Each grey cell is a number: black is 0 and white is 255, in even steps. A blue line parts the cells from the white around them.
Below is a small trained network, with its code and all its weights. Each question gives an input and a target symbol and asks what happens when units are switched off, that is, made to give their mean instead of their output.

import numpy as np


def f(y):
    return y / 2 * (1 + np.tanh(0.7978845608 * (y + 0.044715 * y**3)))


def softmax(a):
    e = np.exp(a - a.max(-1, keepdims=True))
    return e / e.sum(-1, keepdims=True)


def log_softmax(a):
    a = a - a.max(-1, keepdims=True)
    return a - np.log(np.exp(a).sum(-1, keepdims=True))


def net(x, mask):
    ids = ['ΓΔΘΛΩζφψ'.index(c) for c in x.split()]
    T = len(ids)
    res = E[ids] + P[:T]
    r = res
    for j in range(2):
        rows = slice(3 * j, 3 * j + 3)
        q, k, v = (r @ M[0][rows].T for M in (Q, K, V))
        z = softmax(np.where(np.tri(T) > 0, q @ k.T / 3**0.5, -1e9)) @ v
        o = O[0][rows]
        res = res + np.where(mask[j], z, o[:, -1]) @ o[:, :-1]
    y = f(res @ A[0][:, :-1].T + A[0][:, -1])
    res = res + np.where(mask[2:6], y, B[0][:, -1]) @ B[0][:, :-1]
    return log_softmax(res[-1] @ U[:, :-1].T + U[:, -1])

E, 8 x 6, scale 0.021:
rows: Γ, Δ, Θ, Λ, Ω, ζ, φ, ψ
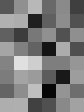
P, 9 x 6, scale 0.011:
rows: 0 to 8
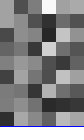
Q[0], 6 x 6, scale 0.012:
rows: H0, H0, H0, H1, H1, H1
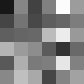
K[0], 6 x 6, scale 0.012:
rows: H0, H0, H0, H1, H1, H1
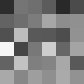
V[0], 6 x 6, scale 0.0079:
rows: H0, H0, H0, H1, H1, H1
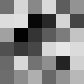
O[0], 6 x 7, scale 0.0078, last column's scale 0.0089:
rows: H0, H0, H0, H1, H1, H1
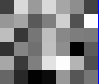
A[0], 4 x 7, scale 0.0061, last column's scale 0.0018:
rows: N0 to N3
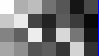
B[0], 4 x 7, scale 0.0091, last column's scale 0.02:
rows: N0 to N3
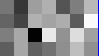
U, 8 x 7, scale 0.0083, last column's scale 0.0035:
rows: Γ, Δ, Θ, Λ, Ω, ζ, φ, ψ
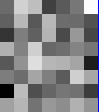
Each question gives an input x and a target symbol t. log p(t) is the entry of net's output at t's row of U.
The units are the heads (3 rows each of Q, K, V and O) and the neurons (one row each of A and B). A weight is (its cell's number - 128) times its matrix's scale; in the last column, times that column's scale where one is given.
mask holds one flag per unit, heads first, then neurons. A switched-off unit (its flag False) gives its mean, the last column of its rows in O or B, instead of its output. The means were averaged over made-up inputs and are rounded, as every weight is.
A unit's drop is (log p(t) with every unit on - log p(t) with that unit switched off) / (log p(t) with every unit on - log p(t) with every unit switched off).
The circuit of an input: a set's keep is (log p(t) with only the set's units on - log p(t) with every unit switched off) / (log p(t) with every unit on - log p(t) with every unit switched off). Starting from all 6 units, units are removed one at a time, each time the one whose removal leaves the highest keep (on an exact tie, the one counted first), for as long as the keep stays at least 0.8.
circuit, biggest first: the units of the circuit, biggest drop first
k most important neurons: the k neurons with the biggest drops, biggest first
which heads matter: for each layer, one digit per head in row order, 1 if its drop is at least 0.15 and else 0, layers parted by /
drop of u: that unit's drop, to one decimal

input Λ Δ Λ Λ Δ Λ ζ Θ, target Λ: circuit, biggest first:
(H0; N2)
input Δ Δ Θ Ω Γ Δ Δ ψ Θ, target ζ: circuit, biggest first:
(H1; H0)
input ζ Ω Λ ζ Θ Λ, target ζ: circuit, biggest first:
(H0; H1)
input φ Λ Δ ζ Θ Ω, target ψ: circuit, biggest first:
(H1; N1; N2)
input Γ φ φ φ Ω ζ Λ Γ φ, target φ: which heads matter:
10
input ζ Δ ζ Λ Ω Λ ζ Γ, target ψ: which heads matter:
01
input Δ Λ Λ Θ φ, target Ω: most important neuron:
(N0)
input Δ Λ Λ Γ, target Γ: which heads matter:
01
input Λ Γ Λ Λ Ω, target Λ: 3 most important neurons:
(N0; N2; N1)
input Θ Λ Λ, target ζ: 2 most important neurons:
(N2; N3)
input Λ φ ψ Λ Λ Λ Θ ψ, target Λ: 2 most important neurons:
(N2; N1)
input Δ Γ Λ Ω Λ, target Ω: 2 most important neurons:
(N1; N0)
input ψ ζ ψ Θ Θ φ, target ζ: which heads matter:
10
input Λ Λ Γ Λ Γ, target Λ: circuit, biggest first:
(H0; N3)
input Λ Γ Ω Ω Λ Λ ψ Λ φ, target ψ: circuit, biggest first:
(N2; H1)
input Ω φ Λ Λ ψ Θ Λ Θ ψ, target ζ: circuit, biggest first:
(H0)
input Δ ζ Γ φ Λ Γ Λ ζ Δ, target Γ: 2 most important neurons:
(N2; N0)
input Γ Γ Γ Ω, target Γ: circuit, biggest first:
(H0; N2; N1)
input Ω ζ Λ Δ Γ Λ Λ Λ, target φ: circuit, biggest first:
(H0; H1)
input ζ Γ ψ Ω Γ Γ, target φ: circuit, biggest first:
(H0; N2)
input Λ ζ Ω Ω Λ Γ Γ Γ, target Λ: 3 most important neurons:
(N0; N3; N1)
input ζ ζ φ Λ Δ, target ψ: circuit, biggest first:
(H1)
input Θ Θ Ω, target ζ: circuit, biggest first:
(H0; H1)
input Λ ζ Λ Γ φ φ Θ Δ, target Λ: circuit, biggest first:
(N2; H0)
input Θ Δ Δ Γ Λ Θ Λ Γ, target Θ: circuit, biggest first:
(H1; H0)
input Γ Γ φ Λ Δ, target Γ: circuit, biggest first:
(H0; N2)
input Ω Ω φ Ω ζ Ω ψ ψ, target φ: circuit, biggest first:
(H0)
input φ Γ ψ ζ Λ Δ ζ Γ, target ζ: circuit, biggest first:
(H1; H0)
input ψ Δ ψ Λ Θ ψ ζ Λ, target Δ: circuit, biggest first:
(H1; H0)
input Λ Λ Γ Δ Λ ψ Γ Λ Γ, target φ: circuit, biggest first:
(N2; H0; H1)
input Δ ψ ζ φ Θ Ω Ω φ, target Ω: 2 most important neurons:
(N0; N1)
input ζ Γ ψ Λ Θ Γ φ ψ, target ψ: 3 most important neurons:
(N0; N1; N3)
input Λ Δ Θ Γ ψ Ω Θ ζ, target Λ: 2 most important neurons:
(N2; N0)
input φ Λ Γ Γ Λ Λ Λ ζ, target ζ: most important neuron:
(N3)
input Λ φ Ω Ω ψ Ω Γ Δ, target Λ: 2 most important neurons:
(N2; N1)
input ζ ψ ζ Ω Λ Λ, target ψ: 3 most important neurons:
(N2; N0; N1)
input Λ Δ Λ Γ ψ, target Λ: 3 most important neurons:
(N2; N1; N0)
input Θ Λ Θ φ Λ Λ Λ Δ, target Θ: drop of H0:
0.7
